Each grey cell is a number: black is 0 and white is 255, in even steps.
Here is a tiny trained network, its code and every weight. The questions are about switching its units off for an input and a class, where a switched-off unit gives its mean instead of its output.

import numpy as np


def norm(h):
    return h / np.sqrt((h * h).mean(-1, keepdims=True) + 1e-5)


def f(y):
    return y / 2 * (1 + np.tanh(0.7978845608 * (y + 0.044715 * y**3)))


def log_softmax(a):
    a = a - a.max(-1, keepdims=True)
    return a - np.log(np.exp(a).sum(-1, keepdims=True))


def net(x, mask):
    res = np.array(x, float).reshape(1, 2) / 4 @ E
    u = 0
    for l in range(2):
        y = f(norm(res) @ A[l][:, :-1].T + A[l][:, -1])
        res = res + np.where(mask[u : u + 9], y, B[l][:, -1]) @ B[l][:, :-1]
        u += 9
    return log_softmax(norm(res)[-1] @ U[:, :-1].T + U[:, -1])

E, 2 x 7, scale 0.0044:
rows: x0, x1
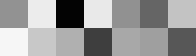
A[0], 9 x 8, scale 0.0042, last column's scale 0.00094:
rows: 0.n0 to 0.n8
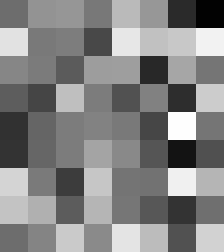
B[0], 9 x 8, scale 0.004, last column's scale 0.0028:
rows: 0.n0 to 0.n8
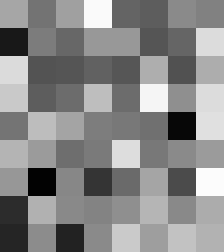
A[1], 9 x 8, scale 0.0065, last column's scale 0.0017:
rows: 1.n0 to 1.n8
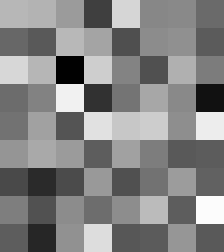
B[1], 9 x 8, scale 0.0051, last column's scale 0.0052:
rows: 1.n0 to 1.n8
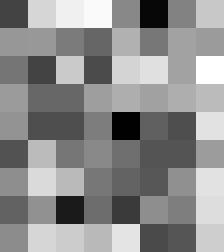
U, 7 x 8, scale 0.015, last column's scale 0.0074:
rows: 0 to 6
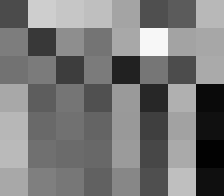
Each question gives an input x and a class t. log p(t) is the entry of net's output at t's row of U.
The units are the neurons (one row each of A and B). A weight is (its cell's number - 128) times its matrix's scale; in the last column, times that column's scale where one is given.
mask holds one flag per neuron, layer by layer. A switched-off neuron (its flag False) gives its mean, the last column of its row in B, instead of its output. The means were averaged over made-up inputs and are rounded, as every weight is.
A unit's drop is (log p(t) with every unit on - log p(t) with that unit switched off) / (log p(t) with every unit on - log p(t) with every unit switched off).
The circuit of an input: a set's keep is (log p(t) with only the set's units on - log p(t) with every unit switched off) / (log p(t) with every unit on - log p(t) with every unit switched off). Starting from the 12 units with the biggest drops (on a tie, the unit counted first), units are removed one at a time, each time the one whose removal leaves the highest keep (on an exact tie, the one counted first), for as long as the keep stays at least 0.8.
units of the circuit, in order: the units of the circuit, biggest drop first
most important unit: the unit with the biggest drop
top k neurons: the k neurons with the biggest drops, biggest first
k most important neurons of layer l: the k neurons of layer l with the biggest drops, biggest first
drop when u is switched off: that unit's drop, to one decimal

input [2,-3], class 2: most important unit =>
0.n4
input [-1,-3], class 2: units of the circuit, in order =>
[1.n0 1.n2]
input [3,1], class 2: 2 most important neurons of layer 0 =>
[0.n6 0.n7]
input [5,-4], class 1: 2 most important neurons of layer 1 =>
[1.n2 1.n0]
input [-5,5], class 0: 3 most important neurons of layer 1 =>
[1.n0 1.n2 1.n5]
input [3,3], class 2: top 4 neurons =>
[0.n7 0.n1 1.n4 1.n8]
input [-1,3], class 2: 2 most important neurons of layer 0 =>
[0.n8 0.n1]
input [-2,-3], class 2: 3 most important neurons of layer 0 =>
[0.n3 0.n5 0.n1]
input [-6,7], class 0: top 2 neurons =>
[1.n0 0.n6]
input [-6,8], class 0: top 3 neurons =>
[1.n0 0.n6 1.n2]
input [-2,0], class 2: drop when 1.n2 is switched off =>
0.1
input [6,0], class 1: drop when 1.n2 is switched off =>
0.6
